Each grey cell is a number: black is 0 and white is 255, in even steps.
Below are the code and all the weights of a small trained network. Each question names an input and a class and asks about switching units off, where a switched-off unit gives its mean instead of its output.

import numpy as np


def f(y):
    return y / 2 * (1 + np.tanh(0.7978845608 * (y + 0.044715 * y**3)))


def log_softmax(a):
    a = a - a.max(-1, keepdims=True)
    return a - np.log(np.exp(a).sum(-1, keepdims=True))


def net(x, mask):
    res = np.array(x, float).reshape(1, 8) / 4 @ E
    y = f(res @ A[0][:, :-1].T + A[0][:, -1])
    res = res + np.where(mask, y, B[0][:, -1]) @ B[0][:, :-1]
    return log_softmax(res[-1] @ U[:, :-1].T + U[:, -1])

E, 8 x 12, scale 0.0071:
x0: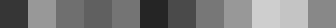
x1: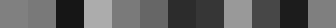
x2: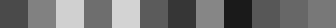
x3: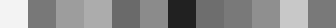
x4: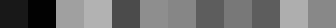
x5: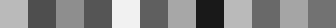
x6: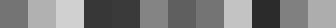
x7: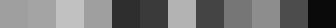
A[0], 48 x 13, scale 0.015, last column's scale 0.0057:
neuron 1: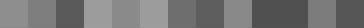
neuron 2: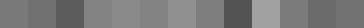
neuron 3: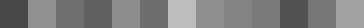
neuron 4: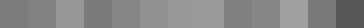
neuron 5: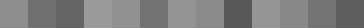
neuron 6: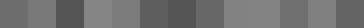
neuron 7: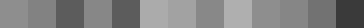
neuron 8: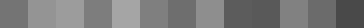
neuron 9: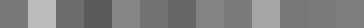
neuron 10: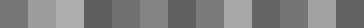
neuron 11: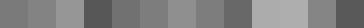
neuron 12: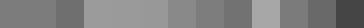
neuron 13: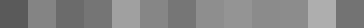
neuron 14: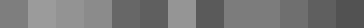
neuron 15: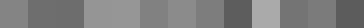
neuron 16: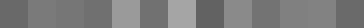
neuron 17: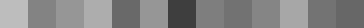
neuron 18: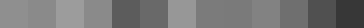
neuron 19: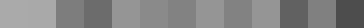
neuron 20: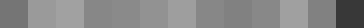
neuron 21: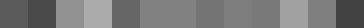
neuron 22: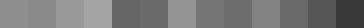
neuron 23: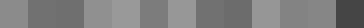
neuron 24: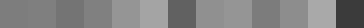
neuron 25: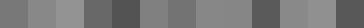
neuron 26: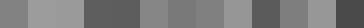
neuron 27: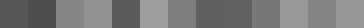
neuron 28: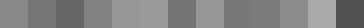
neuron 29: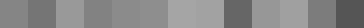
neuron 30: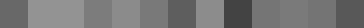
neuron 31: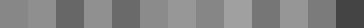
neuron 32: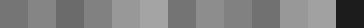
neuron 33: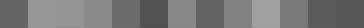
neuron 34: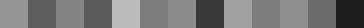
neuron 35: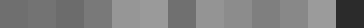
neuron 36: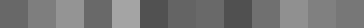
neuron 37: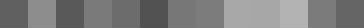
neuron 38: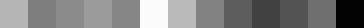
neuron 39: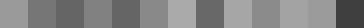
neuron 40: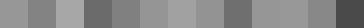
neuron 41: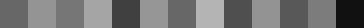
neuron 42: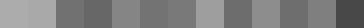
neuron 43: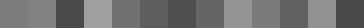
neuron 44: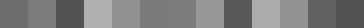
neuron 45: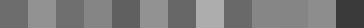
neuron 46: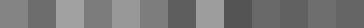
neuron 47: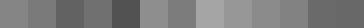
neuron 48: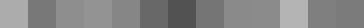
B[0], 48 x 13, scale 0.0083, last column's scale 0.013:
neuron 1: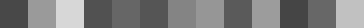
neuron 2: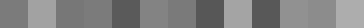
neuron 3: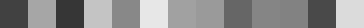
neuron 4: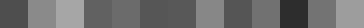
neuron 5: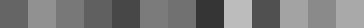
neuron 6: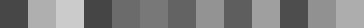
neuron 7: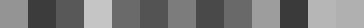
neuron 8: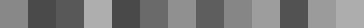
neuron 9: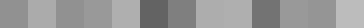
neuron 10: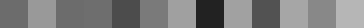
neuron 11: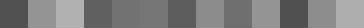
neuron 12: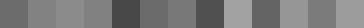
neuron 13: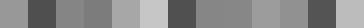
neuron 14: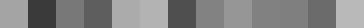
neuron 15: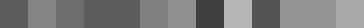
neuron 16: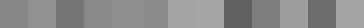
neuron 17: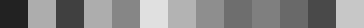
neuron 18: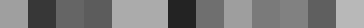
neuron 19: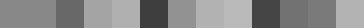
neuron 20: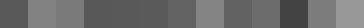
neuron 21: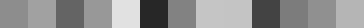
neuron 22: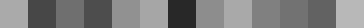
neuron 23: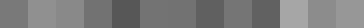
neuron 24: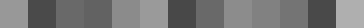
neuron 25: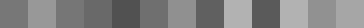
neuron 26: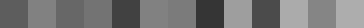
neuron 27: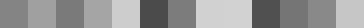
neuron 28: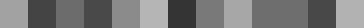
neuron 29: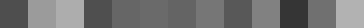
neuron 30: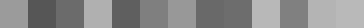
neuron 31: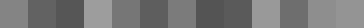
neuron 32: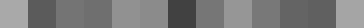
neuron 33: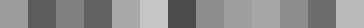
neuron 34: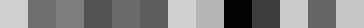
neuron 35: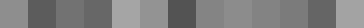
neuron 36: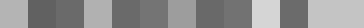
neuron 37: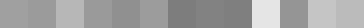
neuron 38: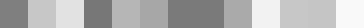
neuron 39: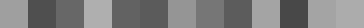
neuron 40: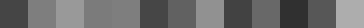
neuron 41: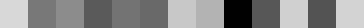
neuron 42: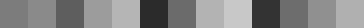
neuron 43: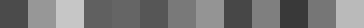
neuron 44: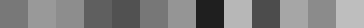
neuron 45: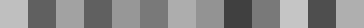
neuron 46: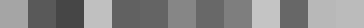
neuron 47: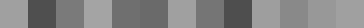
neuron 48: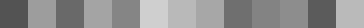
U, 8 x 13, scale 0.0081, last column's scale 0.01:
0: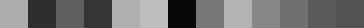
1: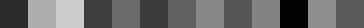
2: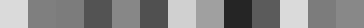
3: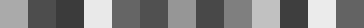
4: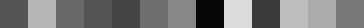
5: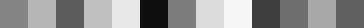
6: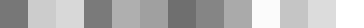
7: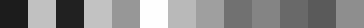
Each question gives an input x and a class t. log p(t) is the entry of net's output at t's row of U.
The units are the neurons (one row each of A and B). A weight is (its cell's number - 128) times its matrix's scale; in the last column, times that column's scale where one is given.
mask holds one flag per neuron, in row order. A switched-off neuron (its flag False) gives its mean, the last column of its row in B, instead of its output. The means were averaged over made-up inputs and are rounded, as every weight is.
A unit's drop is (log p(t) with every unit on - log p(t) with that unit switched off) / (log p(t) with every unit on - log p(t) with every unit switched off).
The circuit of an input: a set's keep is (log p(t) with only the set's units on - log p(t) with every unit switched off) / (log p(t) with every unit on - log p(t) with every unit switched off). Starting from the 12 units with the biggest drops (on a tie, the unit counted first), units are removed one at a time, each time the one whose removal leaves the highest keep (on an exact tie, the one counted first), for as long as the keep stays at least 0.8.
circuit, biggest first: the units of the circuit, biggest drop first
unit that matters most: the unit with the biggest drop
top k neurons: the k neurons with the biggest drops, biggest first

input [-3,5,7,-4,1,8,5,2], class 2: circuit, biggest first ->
[neuron 34]
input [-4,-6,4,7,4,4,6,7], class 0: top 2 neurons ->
[neuron 18; neuron 22]
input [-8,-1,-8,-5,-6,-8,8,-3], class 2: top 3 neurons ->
[neuron 41; neuron 45; neuron 47]
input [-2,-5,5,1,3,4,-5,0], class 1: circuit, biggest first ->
[neuron 29; neuron 40]
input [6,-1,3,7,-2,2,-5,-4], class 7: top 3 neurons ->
[neuron 17; neuron 48; neuron 38]
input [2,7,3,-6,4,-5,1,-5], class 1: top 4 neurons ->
[neuron 43; neuron 6; neuron 17; neuron 1]
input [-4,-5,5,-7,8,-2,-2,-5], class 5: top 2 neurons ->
[neuron 27; neuron 21]
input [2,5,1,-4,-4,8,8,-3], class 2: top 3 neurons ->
[neuron 34; neuron 16; neuron 44]
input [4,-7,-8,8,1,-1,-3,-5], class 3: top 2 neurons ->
[neuron 39; neuron 7]
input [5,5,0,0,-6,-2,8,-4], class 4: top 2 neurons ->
[neuron 10; neuron 26]
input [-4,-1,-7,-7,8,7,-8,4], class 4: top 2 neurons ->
[neuron 5; neuron 15]
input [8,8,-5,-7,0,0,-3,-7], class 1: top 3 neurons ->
[neuron 43; neuron 6; neuron 38]
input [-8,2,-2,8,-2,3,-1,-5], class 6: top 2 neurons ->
[neuron 38; neuron 3]
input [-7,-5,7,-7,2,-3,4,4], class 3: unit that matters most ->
neuron 46
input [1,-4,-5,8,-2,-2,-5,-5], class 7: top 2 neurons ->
[neuron 17; neuron 48]
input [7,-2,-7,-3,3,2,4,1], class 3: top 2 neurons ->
[neuron 38; neuron 39]
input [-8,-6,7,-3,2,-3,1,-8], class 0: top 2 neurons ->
[neuron 28; neuron 32]
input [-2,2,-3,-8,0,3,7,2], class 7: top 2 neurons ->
[neuron 3; neuron 44]
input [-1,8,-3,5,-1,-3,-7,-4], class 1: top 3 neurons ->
[neuron 43; neuron 1; neuron 6]
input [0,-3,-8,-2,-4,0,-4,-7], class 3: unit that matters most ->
neuron 7
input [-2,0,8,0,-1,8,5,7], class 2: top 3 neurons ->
[neuron 34; neuron 7; neuron 16]
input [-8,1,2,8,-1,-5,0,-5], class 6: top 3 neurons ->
[neuron 38; neuron 3; neuron 1]
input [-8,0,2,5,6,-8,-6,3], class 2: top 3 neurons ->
[neuron 41; neuron 45; neuron 37]
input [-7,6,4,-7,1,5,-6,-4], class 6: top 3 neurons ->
[neuron 38; neuron 17; neuron 1]
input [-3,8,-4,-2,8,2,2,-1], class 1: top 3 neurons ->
[neuron 1; neuron 43; neuron 6]
